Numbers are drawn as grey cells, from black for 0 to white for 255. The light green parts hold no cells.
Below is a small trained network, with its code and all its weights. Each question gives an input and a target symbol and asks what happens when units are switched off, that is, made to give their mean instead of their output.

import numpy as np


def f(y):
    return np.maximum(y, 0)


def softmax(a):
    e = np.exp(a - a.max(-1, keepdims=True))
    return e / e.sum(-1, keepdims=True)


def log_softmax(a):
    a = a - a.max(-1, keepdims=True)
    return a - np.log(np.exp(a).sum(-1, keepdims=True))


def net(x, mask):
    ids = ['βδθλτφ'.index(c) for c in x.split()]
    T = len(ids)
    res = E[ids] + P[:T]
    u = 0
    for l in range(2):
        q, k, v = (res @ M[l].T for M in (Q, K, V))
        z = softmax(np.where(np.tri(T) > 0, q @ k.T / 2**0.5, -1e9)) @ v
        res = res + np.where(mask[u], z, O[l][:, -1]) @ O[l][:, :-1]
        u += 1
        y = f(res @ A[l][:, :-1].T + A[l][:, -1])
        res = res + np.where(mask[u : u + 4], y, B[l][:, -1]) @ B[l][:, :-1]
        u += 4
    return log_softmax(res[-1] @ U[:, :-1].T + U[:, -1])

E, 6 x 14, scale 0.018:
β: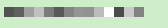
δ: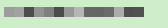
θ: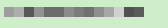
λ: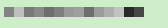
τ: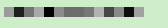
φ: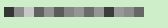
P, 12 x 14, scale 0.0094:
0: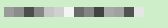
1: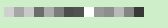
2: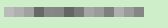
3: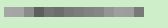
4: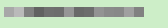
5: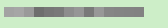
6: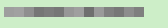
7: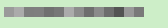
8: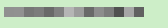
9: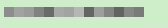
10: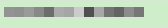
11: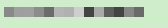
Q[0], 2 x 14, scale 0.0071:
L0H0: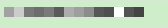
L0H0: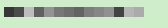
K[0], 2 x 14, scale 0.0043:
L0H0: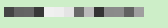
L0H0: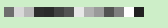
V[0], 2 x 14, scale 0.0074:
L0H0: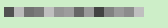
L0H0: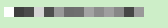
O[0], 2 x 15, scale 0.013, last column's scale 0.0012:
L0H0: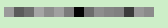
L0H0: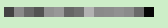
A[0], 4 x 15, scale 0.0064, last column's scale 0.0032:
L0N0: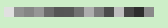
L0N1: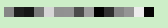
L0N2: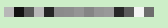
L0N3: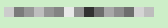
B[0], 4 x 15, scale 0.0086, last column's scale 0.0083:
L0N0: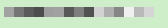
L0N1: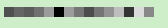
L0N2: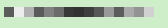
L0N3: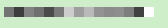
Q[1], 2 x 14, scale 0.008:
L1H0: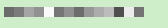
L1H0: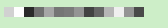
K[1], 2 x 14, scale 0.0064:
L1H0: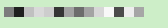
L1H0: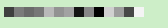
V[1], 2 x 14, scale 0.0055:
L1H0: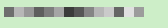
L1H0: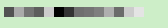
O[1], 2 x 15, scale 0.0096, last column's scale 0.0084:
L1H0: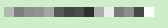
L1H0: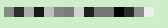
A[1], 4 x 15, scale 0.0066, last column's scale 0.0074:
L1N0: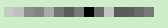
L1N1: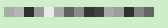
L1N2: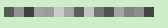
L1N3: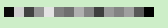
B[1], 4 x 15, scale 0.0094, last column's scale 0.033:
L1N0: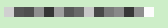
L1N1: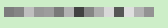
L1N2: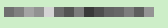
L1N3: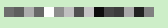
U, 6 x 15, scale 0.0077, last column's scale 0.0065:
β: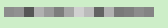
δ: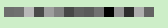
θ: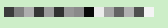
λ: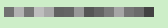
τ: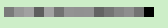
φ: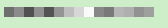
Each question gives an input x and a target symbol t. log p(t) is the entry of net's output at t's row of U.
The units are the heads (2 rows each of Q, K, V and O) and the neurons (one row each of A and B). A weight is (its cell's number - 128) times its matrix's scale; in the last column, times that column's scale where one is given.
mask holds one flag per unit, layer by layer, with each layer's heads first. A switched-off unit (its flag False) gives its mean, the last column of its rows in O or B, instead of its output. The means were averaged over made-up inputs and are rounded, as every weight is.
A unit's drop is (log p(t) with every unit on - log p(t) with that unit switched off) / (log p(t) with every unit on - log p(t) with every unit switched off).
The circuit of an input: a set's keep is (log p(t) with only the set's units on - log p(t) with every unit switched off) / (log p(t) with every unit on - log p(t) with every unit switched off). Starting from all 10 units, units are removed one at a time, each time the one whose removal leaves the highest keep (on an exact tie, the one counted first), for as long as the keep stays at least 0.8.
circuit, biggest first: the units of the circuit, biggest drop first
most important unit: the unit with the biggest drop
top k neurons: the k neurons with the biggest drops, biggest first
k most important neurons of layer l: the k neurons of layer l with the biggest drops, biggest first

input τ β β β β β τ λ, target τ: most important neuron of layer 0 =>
[L0N0]
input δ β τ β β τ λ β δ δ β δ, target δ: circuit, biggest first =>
[L0H0, L1H0, L0N1]
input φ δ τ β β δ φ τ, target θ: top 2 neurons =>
[L1N0, L0N3]
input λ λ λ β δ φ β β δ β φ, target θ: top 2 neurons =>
[L1N0, L0N0]
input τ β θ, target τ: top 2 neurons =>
[L1N3, L1N0]
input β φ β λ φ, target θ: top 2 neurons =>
[L1N0, L0N2]
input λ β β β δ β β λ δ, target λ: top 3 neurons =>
[L1N2, L1N0, L0N2]
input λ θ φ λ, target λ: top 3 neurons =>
[L1N2, L0N2, L1N0]
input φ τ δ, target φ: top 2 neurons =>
[L0N3, L0N0]
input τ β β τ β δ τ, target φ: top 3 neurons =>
[L0N2, L0N0, L1N2]
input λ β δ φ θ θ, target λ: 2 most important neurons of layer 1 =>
[L1N2, L1N0]
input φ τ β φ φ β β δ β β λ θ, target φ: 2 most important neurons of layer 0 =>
[L0N3, L0N0]
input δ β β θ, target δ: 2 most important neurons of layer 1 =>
[L1N2, L1N1]
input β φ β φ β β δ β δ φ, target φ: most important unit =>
L0H0
